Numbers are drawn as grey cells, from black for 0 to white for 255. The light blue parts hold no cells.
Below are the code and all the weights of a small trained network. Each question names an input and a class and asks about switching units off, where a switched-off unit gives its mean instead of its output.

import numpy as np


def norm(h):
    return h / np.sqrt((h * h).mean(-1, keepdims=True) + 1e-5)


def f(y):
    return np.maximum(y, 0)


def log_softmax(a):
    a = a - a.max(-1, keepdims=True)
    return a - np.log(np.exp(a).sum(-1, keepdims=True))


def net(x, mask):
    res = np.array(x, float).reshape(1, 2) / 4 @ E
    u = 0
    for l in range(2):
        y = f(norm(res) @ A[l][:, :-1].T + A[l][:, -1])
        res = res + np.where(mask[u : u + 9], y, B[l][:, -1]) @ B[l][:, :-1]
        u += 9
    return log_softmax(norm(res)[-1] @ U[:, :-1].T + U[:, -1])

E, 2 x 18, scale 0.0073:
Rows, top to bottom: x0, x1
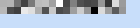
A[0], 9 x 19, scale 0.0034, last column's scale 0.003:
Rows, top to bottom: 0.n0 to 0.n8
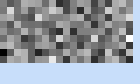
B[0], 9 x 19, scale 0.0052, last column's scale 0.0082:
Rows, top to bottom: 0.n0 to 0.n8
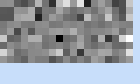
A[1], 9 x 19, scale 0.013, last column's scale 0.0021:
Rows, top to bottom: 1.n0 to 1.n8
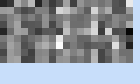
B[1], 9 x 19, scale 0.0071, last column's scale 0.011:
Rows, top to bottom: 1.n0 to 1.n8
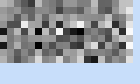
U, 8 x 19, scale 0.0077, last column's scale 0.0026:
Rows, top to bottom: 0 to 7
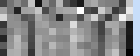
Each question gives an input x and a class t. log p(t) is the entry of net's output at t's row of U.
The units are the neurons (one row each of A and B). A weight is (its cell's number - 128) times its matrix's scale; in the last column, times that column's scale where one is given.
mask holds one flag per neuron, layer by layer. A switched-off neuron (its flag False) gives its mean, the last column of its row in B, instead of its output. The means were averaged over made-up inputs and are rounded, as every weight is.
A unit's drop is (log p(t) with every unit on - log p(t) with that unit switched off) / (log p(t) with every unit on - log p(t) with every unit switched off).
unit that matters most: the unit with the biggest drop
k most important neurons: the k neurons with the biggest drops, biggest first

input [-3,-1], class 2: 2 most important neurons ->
[0.n7; 0.n2]
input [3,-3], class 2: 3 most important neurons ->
[1.n4; 0.n5; 1.n6]
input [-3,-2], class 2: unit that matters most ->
0.n7
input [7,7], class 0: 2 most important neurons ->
[0.n5; 1.n3]
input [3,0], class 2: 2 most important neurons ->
[0.n2; 0.n7]
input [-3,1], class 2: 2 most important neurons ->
[0.n7; 0.n2]
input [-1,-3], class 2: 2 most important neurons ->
[0.n5; 1.n4]
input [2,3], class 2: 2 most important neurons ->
[0.n5; 0.n0]
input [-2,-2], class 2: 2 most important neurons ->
[1.n4; 1.n6]
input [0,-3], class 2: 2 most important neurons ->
[0.n5; 1.n4]
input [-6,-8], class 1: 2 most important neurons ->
[1.n3; 1.n8]
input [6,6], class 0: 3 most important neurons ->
[0.n5; 1.n3; 1.n8]
